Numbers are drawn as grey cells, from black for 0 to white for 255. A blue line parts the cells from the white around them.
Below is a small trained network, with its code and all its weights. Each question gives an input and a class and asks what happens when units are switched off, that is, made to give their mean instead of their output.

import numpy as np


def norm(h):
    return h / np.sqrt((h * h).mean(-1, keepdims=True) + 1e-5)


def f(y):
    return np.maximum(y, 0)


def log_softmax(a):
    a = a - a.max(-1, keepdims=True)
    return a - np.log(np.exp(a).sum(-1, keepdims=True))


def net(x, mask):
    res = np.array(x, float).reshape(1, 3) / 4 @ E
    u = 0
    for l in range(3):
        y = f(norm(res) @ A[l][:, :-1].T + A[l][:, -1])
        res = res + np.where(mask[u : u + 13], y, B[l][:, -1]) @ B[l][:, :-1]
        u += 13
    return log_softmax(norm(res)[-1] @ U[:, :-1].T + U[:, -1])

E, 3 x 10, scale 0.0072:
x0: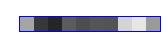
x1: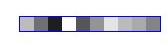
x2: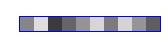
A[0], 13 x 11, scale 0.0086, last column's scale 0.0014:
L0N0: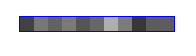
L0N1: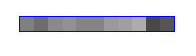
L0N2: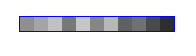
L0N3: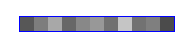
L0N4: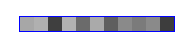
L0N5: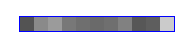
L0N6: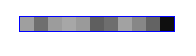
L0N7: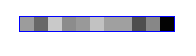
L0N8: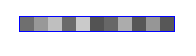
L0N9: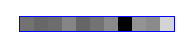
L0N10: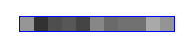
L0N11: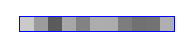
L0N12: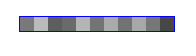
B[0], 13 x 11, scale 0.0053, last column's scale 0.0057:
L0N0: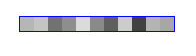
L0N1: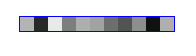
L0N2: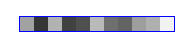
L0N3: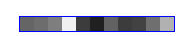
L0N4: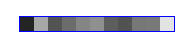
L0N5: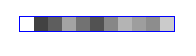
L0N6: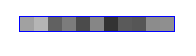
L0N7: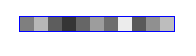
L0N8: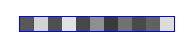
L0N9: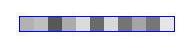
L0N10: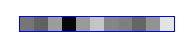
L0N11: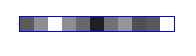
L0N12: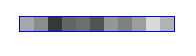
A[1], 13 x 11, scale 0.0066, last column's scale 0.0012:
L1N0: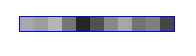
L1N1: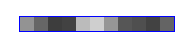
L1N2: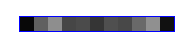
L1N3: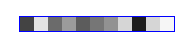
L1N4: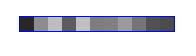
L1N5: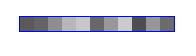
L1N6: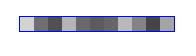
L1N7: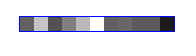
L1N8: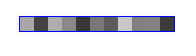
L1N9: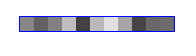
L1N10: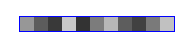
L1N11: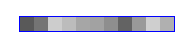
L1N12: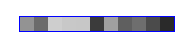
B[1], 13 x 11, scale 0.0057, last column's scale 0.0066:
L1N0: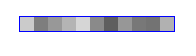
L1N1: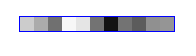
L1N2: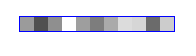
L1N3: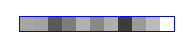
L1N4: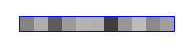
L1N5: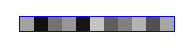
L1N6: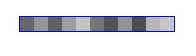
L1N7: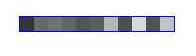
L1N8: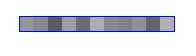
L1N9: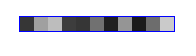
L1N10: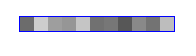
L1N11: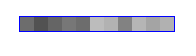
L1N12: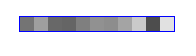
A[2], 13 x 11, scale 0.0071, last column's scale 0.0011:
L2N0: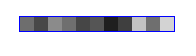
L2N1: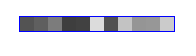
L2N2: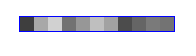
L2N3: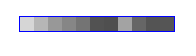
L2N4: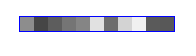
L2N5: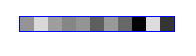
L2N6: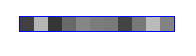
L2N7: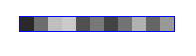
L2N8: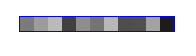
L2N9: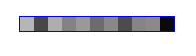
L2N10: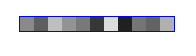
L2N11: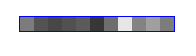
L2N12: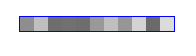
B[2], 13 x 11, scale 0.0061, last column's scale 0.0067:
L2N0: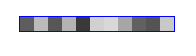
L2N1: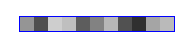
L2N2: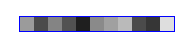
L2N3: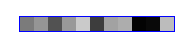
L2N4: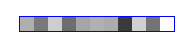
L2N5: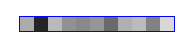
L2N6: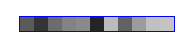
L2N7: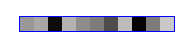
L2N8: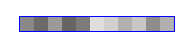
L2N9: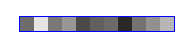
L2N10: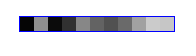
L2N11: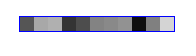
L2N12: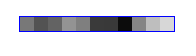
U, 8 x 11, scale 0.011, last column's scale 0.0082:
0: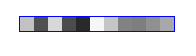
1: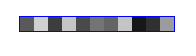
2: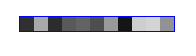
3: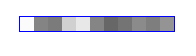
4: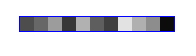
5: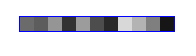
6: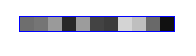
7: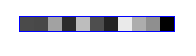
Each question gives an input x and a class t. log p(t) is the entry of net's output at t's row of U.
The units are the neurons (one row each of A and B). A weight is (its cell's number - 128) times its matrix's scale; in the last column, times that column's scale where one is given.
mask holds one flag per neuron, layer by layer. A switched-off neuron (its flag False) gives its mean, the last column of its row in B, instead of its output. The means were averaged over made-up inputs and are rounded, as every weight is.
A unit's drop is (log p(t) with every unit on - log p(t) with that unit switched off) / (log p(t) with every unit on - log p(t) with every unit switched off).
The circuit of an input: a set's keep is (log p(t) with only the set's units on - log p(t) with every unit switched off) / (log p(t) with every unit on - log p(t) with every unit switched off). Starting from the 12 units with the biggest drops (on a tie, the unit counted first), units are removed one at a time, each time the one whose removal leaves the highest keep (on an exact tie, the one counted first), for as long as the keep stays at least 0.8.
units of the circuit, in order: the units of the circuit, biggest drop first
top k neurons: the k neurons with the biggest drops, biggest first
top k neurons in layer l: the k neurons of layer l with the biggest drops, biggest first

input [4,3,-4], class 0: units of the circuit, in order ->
L0N10
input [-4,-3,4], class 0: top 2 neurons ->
L0N2; L1N12
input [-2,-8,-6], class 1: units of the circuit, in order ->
L0N8; L2N7
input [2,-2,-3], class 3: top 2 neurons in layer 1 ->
L1N1; L1N7
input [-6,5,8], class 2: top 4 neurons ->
L0N4; L1N7; L1N3; L0N12
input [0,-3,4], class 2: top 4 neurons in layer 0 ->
L0N11; L0N8; L0N1; L0N12
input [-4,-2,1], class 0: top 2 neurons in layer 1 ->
L1N2; L1N7
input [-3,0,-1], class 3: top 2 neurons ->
L0N5; L0N7
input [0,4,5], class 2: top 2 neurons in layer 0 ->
L0N4; L0N5
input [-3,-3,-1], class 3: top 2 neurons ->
L0N5; L0N4
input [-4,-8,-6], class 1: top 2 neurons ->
L0N8; L1N3
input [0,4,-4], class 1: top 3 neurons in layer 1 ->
L1N9; L1N3; L1N10
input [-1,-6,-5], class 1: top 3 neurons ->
L0N8; L1N3; L2N7
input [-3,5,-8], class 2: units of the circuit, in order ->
L2N10
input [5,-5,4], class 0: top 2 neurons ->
L2N4; L0N11
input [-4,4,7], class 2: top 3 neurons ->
L0N4; L1N3; L0N12
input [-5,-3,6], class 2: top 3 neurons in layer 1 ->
L1N7; L1N3; L1N9
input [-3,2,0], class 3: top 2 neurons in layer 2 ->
L2N3; L2N11
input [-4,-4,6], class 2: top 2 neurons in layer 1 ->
L1N7; L1N3
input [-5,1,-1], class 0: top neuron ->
L0N2
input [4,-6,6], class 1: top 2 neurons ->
L0N3; L0N9
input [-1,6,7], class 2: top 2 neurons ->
L0N4; L1N3
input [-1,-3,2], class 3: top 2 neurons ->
L0N5; L0N4
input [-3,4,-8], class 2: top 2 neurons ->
L0N9; L2N10
